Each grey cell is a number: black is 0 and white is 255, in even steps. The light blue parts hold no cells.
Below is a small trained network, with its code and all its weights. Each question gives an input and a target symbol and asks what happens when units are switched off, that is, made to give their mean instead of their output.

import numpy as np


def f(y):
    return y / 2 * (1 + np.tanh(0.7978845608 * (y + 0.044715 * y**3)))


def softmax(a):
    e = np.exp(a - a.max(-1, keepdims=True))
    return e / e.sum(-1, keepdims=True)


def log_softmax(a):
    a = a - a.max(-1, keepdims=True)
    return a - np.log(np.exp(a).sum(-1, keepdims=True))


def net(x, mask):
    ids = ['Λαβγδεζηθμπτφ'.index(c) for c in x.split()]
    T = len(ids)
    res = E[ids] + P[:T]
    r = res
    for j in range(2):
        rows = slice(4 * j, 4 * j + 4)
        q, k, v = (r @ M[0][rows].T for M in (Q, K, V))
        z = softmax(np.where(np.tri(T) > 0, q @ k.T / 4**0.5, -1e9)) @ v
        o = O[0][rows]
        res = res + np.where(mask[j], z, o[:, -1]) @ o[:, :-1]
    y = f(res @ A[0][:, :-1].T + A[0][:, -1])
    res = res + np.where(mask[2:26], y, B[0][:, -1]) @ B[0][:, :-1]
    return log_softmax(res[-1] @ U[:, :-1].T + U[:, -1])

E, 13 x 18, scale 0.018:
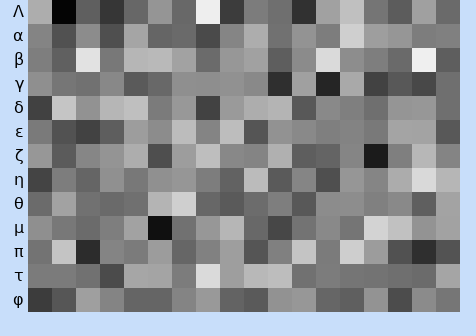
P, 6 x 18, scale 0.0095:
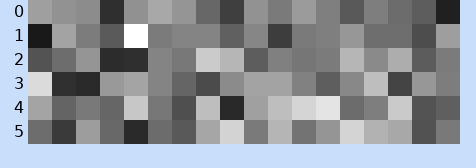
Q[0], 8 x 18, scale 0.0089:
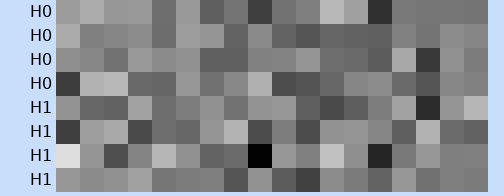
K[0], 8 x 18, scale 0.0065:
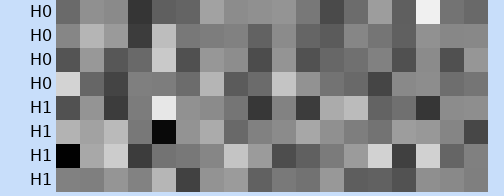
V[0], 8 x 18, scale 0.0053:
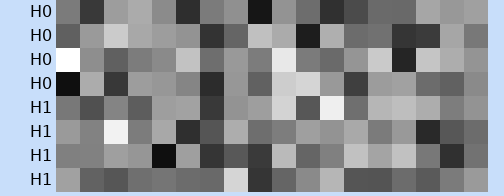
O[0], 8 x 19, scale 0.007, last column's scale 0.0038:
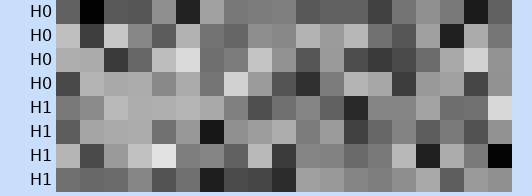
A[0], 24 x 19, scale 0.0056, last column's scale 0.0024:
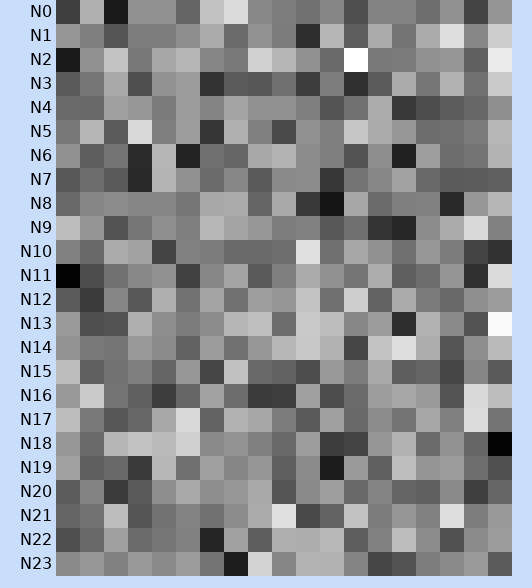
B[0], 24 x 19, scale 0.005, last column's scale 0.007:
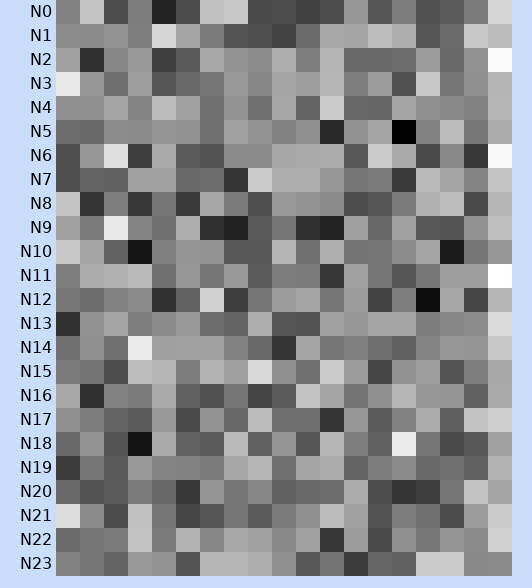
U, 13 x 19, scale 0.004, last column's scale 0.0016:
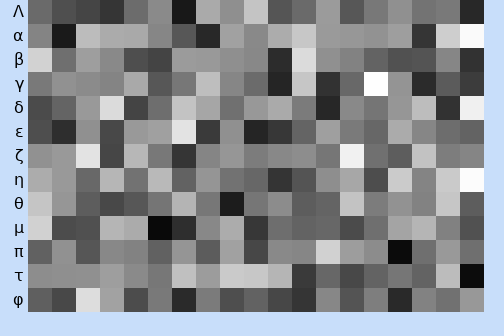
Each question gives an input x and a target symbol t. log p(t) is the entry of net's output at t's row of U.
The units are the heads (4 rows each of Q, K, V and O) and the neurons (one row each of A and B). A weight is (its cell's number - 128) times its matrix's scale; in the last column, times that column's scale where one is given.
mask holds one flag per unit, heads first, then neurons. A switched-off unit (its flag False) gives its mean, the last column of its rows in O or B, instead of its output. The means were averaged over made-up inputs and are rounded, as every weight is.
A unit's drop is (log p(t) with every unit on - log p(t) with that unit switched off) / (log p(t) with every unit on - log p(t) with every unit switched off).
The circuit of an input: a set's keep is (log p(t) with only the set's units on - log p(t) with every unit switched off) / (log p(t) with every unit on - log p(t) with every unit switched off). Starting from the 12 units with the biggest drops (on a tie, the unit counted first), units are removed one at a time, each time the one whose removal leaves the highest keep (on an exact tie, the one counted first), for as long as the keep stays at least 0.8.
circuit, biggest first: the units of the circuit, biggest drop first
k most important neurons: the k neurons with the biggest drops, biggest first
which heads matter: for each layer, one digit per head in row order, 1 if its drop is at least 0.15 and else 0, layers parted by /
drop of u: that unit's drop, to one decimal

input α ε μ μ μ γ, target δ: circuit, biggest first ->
(H0 H1 N9)
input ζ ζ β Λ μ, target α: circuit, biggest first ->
(H0)
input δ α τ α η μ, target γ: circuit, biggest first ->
(H1 N18 N11)
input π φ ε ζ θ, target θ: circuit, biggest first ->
(H1 H0 N8)
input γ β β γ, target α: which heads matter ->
10
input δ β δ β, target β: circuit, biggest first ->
(H1 N21 N2)
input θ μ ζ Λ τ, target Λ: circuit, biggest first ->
(H1 H0)
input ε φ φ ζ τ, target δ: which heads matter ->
10
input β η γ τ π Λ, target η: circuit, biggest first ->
(H0 N6)
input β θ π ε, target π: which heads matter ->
01
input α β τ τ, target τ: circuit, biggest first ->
(H0 H1 N17)
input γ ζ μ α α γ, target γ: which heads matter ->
01
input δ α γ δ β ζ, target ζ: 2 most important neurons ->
(N6 N13)
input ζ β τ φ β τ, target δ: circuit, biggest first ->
(H0 N12)
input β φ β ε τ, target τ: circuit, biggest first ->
(H1 H0 N22)
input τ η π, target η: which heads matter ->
10
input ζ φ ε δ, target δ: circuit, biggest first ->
(H0)
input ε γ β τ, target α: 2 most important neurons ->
(N0 N11)
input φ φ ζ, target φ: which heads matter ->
11
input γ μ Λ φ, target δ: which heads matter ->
11
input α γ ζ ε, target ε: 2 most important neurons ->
(N21 N13)
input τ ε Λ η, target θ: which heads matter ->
01
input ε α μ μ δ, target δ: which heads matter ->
10
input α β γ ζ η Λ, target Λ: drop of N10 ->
0.0
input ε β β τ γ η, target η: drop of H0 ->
0.2
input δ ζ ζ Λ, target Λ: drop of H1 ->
0.5
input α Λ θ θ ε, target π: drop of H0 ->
0.2
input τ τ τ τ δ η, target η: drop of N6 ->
0.1
